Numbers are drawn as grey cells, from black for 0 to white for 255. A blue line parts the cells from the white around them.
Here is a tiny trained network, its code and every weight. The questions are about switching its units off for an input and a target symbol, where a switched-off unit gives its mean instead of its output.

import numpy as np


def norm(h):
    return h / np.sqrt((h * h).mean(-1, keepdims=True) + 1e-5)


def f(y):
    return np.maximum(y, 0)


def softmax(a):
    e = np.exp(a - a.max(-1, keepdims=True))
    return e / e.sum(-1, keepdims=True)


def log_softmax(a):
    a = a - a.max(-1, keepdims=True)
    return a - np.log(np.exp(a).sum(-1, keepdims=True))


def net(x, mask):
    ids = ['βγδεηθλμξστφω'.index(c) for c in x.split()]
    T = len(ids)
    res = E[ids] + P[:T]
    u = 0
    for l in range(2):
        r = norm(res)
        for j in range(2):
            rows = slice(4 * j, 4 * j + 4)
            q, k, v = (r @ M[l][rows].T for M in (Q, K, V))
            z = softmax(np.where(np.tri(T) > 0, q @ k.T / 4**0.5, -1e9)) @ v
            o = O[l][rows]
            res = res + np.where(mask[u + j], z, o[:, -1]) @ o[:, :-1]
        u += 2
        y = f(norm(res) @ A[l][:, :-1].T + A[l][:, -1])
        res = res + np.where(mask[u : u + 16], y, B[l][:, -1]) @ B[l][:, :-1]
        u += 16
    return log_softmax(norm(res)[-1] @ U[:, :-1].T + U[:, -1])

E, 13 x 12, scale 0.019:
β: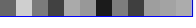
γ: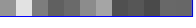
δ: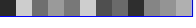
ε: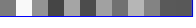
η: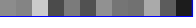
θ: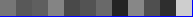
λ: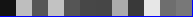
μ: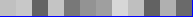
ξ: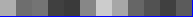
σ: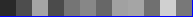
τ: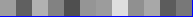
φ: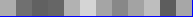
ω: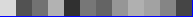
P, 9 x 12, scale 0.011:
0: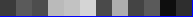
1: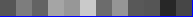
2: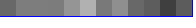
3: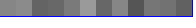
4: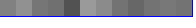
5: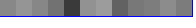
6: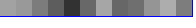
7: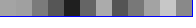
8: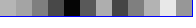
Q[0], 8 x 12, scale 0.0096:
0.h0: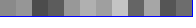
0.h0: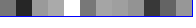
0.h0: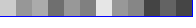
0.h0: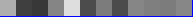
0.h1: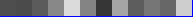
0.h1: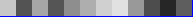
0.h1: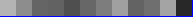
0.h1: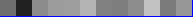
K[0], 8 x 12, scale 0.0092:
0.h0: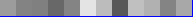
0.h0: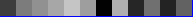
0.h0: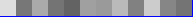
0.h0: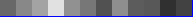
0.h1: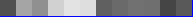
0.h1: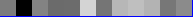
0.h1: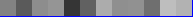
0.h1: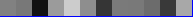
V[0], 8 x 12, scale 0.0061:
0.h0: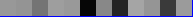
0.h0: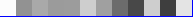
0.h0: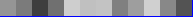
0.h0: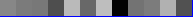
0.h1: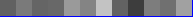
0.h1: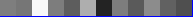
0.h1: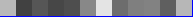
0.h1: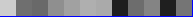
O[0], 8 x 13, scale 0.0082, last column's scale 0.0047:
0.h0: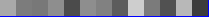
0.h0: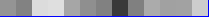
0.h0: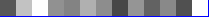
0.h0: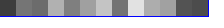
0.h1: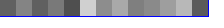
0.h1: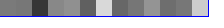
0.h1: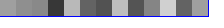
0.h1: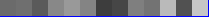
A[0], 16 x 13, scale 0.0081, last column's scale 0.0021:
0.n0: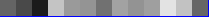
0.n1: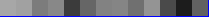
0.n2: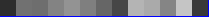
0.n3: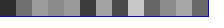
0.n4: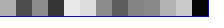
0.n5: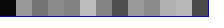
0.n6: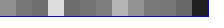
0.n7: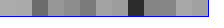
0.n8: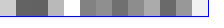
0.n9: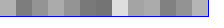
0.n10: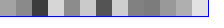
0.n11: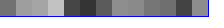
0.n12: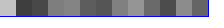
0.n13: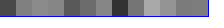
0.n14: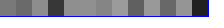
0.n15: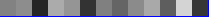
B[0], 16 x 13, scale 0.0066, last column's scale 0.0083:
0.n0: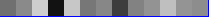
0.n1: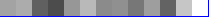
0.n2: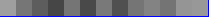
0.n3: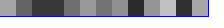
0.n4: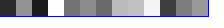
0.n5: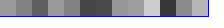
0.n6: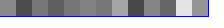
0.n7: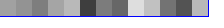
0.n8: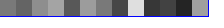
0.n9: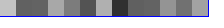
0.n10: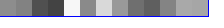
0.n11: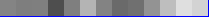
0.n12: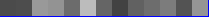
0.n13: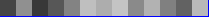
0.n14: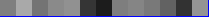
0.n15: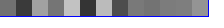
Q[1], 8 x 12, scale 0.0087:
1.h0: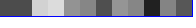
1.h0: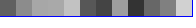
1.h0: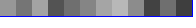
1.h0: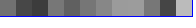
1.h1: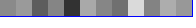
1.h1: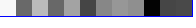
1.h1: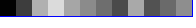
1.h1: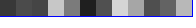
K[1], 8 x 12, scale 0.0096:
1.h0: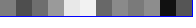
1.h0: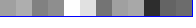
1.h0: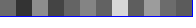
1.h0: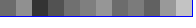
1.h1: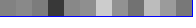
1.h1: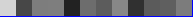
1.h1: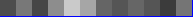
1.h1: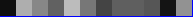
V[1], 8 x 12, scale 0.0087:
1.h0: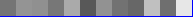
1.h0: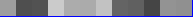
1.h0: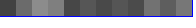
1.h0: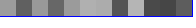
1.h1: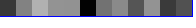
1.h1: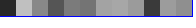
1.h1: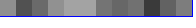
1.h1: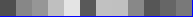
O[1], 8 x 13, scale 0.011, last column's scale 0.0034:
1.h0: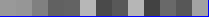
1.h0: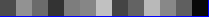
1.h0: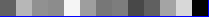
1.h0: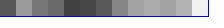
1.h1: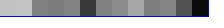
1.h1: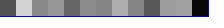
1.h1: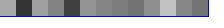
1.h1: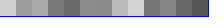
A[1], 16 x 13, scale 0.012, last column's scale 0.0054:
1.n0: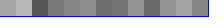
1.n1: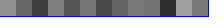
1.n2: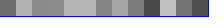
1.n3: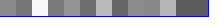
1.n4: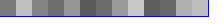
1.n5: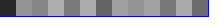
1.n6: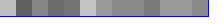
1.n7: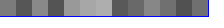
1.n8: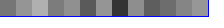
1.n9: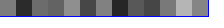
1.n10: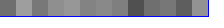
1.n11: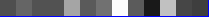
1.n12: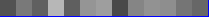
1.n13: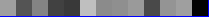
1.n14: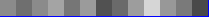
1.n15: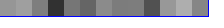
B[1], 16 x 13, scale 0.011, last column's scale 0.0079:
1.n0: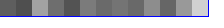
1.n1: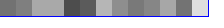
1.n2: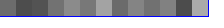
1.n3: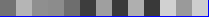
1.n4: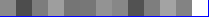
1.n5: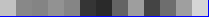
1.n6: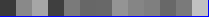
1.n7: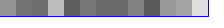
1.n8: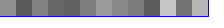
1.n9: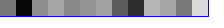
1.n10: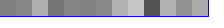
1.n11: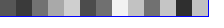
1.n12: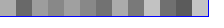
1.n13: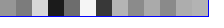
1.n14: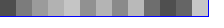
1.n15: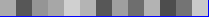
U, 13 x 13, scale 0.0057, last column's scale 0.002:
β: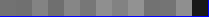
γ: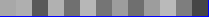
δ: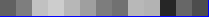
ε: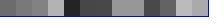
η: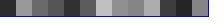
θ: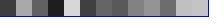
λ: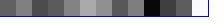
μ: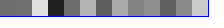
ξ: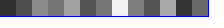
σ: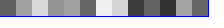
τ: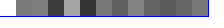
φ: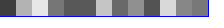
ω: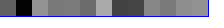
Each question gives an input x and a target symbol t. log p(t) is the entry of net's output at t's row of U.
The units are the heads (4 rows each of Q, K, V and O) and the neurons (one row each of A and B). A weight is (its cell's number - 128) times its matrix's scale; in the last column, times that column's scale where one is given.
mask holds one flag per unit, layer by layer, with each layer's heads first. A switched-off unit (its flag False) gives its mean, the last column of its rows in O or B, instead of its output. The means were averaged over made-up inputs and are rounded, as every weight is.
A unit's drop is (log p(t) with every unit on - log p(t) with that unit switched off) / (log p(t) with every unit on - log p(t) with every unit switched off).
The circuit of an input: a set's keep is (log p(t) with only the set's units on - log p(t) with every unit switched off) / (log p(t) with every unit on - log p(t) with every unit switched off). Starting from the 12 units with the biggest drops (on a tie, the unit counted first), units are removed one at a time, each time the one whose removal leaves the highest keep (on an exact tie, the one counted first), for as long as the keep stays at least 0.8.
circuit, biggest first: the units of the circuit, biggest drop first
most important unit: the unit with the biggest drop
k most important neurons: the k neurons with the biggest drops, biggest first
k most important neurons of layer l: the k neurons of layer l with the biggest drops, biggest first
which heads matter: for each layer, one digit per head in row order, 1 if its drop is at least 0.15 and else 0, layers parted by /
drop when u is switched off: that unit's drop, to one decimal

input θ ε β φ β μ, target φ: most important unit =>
0.h0
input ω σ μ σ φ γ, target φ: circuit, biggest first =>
[0.h0, 1.n3]
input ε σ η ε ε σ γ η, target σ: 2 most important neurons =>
[0.n1, 0.n13]
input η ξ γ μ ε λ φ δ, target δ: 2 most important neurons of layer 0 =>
[0.n5, 0.n13]
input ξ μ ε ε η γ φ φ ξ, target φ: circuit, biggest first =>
[0.h0, 1.n3]
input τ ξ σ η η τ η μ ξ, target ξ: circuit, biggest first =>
[0.h1, 1.n11, 1.h1]
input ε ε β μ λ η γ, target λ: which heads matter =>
10 / 10
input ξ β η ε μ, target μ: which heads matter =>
00 / 00
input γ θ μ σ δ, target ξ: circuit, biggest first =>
[0.h0, 1.n11]
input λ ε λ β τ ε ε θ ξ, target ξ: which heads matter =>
01 / 00
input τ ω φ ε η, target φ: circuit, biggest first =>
[0.h0, 1.n3]
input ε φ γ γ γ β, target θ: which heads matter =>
11 / 00
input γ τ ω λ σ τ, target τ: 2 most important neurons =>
[0.n12, 0.n1]
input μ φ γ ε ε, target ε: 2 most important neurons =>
[1.n5, 1.n4]
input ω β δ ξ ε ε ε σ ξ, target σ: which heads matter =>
01 / 10
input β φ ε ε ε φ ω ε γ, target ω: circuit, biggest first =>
[1.h1]
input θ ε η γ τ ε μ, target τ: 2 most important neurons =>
[0.n7, 0.n9]
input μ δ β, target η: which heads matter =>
00 / 10
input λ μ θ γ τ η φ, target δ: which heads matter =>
00 / 00
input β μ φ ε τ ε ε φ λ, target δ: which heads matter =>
10 / 00
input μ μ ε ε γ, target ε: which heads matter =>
11 / 01
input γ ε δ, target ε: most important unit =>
0.n5
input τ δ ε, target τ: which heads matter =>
10 / 01
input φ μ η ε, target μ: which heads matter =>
00 / 01
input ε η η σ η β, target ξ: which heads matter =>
10 / 00
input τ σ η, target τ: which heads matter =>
10 / 01
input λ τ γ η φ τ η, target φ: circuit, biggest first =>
[1.n3]
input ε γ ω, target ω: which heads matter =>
00 / 00
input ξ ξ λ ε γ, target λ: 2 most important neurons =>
[0.n11, 1.n2]
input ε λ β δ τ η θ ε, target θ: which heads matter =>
10 / 11
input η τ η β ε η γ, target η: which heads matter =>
10 / 00
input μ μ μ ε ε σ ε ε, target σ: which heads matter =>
01 / 10
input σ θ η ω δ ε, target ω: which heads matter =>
00 / 01
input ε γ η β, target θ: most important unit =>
0.h1
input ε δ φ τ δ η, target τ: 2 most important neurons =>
[0.n1, 1.n1]
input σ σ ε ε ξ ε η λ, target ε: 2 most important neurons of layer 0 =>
[0.n5, 0.n13]
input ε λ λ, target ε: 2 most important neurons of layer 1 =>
[1.n5, 1.n1]
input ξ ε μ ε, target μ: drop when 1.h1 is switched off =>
0.4
